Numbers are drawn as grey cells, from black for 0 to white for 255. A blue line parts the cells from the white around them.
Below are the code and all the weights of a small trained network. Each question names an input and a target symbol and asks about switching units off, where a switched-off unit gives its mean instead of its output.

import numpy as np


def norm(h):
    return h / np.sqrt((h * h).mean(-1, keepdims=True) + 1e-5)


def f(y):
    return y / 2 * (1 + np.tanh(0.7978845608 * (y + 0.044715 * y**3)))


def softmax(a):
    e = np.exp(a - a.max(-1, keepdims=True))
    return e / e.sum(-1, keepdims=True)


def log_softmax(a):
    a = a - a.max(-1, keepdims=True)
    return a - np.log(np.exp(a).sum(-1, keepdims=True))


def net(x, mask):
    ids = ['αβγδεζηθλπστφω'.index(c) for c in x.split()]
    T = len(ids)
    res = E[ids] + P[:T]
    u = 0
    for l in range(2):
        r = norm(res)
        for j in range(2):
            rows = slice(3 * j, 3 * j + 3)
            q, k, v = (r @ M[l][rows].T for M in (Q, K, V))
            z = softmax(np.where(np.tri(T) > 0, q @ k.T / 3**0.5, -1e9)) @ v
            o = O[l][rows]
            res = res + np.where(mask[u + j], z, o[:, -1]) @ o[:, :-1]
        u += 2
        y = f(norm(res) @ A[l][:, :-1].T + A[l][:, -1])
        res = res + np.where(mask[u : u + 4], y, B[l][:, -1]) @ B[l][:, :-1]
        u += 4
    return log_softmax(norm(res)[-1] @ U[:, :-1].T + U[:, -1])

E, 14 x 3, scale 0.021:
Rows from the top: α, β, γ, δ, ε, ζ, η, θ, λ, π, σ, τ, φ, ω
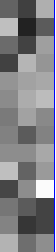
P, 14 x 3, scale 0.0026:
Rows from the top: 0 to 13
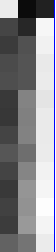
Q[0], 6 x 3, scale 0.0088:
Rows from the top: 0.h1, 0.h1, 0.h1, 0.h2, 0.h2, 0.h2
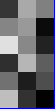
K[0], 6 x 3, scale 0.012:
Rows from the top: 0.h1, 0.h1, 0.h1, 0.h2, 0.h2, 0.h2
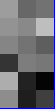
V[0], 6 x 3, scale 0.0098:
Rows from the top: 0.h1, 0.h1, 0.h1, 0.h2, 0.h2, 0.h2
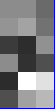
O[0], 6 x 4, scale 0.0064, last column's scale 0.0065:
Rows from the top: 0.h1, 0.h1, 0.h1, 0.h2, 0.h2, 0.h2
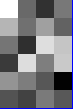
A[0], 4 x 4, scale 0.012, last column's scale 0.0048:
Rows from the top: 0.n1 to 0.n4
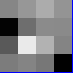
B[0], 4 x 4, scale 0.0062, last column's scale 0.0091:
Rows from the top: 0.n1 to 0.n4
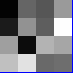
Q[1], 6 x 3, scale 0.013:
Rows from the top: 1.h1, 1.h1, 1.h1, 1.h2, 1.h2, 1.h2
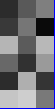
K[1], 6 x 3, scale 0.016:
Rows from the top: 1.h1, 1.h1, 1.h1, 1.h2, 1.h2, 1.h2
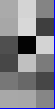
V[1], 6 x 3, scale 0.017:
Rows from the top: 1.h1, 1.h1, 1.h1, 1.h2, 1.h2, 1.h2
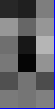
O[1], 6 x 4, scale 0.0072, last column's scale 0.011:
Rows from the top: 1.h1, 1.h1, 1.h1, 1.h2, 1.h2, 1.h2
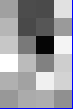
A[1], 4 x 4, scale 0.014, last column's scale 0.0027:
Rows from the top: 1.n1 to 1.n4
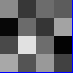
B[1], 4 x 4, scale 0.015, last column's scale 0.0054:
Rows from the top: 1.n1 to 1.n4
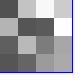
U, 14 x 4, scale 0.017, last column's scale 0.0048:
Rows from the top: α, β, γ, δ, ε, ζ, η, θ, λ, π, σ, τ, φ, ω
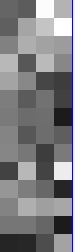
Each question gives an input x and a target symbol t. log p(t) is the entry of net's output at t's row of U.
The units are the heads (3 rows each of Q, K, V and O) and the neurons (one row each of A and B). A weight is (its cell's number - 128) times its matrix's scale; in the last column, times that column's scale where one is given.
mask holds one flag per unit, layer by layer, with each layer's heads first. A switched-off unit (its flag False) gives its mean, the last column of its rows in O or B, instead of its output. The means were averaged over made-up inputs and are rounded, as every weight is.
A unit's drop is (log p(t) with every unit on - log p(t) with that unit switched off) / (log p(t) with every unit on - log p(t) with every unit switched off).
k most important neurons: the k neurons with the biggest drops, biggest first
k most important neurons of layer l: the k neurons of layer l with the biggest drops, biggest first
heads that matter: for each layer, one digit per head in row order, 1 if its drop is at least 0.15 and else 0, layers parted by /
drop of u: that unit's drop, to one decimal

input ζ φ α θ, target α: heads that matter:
01 / 00
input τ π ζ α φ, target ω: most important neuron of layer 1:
1.n1
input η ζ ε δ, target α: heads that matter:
10 / 11
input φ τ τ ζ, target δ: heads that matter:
00 / 00
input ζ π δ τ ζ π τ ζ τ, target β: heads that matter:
11 / 10
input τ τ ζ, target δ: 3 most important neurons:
1.n1; 1.n2; 1.n4
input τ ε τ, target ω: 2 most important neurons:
0.n2; 1.n1
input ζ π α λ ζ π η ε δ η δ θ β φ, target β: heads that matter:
11 / 10
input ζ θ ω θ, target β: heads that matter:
11 / 00
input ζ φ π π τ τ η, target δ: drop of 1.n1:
0.2
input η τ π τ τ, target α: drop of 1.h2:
0.1
